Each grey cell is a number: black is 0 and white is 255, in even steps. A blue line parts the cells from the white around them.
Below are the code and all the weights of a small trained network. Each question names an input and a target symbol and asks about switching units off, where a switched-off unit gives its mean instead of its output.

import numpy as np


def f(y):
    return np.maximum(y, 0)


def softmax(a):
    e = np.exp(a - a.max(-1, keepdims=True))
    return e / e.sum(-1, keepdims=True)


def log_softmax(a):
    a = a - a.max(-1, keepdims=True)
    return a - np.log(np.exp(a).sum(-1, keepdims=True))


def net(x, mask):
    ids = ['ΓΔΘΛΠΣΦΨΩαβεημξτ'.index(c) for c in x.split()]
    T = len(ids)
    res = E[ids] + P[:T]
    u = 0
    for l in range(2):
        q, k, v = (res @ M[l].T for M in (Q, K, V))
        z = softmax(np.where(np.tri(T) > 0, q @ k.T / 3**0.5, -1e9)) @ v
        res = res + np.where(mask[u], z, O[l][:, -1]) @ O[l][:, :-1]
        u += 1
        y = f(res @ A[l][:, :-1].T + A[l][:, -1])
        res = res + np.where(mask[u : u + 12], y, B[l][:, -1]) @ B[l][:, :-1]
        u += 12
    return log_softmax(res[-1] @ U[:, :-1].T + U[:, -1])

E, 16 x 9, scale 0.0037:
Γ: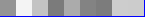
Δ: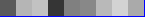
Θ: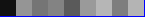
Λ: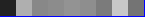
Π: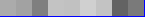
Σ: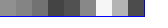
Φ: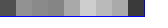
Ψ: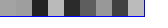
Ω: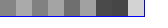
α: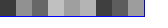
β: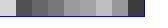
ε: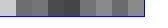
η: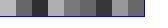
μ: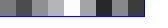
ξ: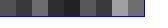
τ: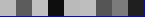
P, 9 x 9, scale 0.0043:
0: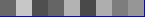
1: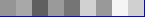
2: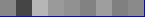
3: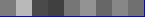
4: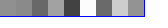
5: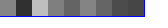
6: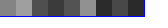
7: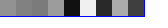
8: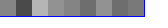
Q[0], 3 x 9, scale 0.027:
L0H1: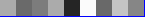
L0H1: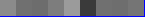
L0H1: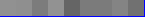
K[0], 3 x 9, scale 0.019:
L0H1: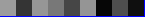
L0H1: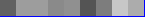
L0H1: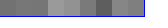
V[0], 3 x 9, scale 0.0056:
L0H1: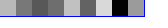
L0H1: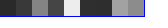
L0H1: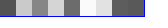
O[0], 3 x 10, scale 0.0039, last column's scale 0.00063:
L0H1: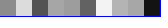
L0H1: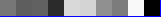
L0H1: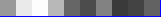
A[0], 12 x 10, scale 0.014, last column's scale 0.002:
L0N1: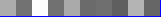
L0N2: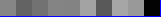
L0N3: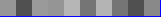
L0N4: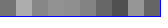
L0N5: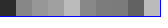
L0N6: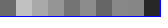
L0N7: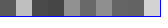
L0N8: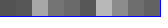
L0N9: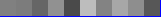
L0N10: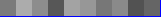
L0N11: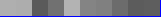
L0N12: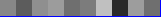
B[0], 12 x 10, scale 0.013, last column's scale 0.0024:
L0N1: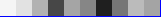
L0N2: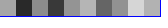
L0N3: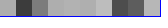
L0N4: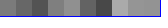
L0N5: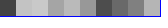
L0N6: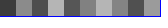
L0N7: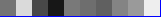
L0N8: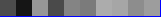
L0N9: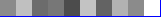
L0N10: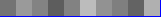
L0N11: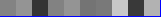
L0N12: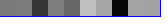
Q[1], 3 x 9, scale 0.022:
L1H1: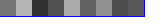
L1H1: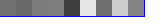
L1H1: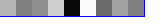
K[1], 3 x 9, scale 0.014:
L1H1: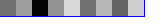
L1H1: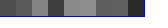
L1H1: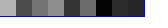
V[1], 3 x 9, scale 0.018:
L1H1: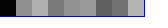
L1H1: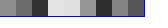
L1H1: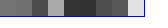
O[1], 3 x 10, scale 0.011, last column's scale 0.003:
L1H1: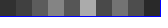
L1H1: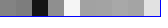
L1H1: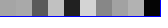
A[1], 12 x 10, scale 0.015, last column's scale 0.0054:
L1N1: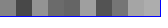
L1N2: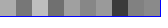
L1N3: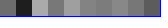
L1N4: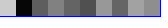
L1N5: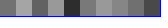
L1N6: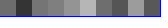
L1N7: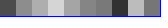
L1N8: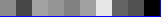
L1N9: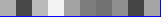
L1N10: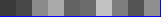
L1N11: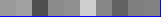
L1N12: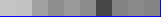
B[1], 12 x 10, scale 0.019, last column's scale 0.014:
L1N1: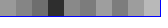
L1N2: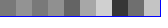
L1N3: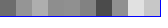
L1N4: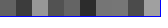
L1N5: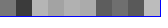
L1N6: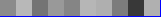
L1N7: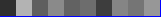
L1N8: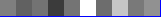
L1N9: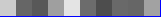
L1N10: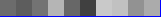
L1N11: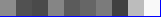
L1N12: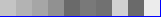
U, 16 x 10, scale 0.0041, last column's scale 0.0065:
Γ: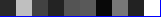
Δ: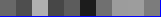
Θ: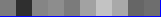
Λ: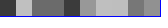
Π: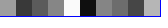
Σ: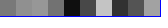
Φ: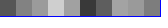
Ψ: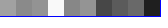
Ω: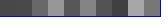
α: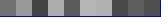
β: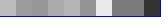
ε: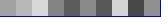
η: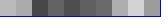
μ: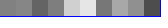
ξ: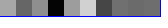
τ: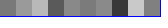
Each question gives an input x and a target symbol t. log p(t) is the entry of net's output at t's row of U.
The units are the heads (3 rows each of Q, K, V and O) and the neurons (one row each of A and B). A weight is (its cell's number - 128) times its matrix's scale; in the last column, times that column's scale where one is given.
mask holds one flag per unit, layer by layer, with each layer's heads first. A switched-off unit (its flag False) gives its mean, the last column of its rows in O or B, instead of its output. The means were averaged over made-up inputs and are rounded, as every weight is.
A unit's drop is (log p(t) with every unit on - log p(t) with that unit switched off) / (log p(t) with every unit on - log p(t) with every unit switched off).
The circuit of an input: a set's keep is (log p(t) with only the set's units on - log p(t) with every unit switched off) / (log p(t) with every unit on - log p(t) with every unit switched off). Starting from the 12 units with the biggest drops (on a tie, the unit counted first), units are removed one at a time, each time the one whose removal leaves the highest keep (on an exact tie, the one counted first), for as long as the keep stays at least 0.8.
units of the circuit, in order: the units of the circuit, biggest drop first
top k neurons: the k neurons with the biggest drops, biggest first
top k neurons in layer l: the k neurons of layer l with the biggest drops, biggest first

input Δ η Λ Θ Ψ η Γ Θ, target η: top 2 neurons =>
[L0N9 L1N11]
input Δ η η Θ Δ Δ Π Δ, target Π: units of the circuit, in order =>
[L1H1 L0N11]
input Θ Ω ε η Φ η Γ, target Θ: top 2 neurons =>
[L1N10 L1N5]
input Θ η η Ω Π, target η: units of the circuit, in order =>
[L1H1 L1N11 L0N9 L1N5]
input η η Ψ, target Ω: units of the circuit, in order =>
[L1H1 L0N12 L1N11 L1N5]
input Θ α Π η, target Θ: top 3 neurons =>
[L1N10 L0N7 L1N5]
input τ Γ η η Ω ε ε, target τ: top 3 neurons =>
[L1N3 L0N10 L1N2]
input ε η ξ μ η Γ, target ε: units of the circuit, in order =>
[L0N1 L1N12]
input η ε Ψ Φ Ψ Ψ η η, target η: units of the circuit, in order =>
[L1H1 L1N11 L1N5]
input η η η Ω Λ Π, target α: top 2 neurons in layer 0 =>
[L0N12 L0N3]
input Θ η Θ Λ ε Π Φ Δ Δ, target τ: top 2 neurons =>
[L0N8 L0N1]
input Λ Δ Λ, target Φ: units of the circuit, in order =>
[L1N3 L1H1 L1N10 L0N5]
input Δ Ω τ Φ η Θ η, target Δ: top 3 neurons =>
[L1N10 L0N7 L1N1]
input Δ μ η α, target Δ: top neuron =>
[L0N7]
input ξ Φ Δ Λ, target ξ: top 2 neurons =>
[L0N7 L1N5]
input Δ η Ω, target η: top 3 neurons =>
[L0N1 L1N11 L1N12]
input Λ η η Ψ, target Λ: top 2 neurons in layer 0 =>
[L0N7 L0N5]
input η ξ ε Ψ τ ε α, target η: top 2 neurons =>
[L0N11 L1N11]
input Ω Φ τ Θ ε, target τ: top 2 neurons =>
[L1N3 L1N2]
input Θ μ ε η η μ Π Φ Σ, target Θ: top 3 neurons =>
[L1N10 L1N8 L1N4]
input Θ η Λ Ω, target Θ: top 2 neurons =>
[L1N10 L1N5]
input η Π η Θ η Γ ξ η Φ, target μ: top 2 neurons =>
[L1N8 L0N3]
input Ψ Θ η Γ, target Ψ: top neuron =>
[L1N5]
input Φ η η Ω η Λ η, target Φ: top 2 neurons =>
[L1N3 L0N5]
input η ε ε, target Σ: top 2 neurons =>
[L1N2 L1N4]
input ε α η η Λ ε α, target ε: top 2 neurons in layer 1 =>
[L1N12 L1N11]
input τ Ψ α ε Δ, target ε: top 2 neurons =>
[L0N9 L1N11]
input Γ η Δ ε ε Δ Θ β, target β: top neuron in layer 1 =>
[L1N2]
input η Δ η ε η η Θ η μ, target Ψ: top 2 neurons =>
[L1N9 L0N3]
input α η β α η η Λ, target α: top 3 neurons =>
[L1N6 L0N5 L0N4]
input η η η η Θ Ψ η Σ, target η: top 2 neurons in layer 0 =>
[L0N11 L0N9]
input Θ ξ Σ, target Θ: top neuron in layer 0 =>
[L0N3]
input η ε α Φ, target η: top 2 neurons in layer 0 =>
[L0N11 L0N7]
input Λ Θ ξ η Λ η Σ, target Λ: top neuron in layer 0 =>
[L0N5]
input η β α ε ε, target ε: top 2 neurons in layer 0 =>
[L0N5 L0N9]
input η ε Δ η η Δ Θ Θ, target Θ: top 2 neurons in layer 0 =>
[L0N6 L0N7]
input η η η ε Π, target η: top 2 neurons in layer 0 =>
[L0N9 L0N7]
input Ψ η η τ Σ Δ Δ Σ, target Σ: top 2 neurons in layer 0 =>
[L0N7 L0N5]
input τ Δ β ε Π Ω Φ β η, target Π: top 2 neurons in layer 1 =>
[L1N9 L1N4]
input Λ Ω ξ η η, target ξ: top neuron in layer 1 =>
[L1N1]
